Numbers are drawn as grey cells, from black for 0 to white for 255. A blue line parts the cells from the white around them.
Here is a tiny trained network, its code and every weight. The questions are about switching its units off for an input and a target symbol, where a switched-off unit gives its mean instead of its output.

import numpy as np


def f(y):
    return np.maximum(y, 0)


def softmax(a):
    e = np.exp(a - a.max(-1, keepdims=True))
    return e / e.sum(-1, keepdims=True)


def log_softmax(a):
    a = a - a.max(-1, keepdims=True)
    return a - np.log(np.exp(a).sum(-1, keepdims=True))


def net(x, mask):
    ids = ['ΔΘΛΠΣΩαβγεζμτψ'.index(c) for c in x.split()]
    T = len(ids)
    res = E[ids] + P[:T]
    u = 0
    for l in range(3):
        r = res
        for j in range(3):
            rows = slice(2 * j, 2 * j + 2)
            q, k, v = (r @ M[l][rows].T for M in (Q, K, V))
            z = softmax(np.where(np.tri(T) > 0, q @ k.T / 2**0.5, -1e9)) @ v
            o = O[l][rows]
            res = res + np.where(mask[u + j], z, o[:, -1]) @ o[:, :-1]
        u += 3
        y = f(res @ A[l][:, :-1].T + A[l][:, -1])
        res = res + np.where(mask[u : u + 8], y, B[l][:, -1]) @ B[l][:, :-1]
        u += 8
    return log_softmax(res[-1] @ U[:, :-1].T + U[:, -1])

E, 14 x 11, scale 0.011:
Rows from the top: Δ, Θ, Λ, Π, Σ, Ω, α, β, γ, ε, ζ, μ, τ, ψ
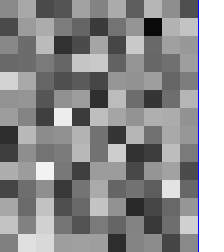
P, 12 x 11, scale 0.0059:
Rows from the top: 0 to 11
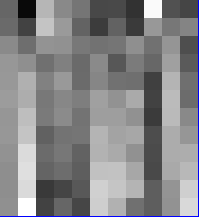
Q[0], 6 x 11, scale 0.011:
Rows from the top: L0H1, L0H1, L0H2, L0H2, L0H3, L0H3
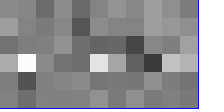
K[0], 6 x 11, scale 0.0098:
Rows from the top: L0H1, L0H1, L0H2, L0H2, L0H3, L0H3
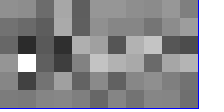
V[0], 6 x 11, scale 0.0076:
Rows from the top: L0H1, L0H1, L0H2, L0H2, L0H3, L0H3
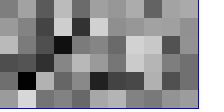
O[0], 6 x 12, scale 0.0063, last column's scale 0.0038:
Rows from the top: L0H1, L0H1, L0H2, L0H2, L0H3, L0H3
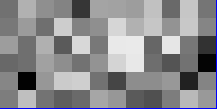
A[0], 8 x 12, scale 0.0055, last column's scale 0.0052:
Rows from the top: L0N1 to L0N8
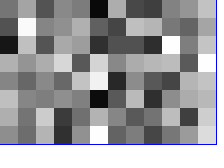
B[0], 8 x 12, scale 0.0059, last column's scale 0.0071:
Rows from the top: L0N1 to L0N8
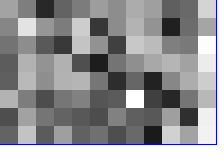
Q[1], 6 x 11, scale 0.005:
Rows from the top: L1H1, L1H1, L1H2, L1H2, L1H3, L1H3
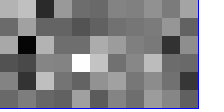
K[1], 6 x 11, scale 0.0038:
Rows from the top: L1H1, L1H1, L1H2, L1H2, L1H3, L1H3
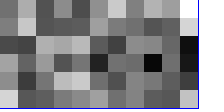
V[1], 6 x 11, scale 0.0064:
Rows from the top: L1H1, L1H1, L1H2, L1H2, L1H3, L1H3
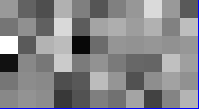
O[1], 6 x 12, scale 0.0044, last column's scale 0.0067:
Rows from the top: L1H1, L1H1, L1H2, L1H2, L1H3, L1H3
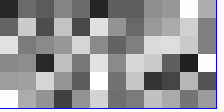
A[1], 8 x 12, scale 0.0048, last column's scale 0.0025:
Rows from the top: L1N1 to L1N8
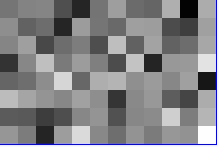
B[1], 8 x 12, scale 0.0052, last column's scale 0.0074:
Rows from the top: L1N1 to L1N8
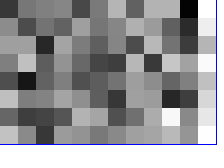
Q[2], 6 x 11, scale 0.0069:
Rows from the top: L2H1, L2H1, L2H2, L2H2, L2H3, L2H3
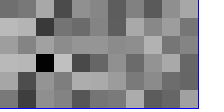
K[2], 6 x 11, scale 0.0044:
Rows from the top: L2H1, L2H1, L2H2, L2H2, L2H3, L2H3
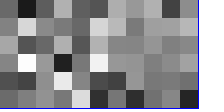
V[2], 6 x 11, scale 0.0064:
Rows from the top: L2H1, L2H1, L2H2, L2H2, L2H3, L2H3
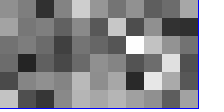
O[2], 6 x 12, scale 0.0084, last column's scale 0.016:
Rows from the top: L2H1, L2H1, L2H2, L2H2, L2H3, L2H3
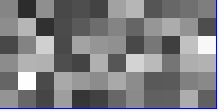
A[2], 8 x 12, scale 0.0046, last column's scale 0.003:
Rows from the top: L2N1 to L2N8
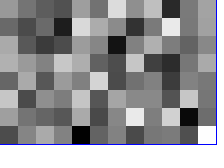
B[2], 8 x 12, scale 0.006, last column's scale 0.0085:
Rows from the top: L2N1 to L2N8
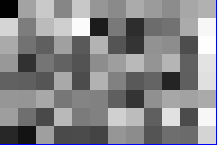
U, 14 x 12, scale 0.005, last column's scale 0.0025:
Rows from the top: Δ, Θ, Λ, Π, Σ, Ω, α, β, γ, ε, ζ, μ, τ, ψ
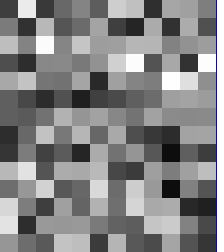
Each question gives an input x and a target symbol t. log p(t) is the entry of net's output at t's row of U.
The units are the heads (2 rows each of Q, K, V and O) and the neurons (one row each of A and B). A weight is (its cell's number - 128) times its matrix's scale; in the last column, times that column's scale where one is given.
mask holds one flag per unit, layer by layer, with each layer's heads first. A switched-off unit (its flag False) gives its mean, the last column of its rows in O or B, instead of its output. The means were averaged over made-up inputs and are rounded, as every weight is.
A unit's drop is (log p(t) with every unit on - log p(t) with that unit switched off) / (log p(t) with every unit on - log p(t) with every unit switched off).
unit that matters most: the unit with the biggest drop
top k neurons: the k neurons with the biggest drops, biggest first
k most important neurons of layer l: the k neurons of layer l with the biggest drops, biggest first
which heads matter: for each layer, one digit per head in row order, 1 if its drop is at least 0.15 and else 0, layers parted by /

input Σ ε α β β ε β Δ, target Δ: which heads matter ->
101 / 010 / 001
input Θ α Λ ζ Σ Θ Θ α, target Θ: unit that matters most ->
L1N5
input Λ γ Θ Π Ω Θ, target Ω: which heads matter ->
001 / 010 / 101
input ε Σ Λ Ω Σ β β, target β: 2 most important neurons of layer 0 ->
(L0N3; L0N2)
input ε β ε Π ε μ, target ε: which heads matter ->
010 / 000 / 101
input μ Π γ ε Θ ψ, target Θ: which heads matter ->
111 / 110 / 001
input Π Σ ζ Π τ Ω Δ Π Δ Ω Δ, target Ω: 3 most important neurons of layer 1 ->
(L1N1; L1N3; L1N8)
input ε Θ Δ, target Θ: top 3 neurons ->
(L0N3; L1N4; L0N6)
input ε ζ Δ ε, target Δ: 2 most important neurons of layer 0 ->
(L0N7; L0N4)
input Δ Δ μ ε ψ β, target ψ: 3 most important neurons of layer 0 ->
(L0N2; L0N5; L0N6)
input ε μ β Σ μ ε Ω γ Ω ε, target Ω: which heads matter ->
000 / 000 / 011
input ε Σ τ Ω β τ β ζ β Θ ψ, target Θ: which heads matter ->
000 / 001 / 011
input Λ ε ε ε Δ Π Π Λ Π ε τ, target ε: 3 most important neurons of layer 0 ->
(L0N6; L0N4; L0N5)
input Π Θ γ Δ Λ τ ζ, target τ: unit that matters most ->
L2H3
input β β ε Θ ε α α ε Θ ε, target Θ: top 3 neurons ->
(L1N5; L0N3; L0N1)
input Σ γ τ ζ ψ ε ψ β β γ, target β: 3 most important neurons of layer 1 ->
(L1N4; L1N1; L1N8)
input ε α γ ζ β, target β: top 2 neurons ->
(L0N2; L0N3)
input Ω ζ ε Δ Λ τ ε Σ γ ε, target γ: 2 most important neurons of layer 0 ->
(L0N7; L0N3)
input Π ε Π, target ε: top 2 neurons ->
(L1N1; L0N5)
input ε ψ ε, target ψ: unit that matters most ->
L2H3
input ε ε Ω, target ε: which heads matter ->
000 / 000 / 111
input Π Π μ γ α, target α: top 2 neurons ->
(L0N4; L1N5)
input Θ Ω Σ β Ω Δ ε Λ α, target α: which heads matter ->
100 / 110 / 110
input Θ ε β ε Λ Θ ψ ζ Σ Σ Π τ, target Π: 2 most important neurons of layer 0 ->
(L0N6; L0N8)
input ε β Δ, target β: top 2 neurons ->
(L0N3; L1N4)
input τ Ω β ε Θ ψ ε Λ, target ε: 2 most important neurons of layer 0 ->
(L0N5; L0N6)
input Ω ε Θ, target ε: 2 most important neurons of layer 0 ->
(L0N3; L0N6)
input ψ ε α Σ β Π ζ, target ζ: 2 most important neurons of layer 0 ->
(L0N4; L0N3)
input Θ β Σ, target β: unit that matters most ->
L2H2
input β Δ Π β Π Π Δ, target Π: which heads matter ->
000 / 000 / 000
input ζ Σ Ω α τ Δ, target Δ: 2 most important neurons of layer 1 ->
(L1N5; L1N6)
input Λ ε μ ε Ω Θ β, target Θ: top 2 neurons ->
(L0N3; L0N6)
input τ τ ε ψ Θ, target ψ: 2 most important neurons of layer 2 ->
(L2N2; L2N7)
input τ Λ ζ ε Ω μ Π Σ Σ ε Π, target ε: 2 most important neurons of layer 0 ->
(L0N5; L0N4)
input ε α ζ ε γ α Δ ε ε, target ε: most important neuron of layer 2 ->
(L2N7)
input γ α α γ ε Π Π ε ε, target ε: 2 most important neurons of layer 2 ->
(L2N7; L2N8)
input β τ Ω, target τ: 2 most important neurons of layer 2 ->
(L2N3; L2N2)
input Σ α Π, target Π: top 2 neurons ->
(L2N4; L2N2)
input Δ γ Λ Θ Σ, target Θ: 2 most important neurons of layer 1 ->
(L1N4; L1N3)
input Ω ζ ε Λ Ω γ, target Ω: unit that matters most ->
L0H3
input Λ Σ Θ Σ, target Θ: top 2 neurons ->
(L0N3; L1N4)
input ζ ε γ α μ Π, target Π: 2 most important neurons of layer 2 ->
(L2N4; L2N2)
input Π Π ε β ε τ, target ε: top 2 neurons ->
(L0N6; L1N1)
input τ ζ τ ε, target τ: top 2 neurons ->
(L0N6; L2N2)
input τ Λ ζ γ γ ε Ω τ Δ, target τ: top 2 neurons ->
(L0N6; L2N2)
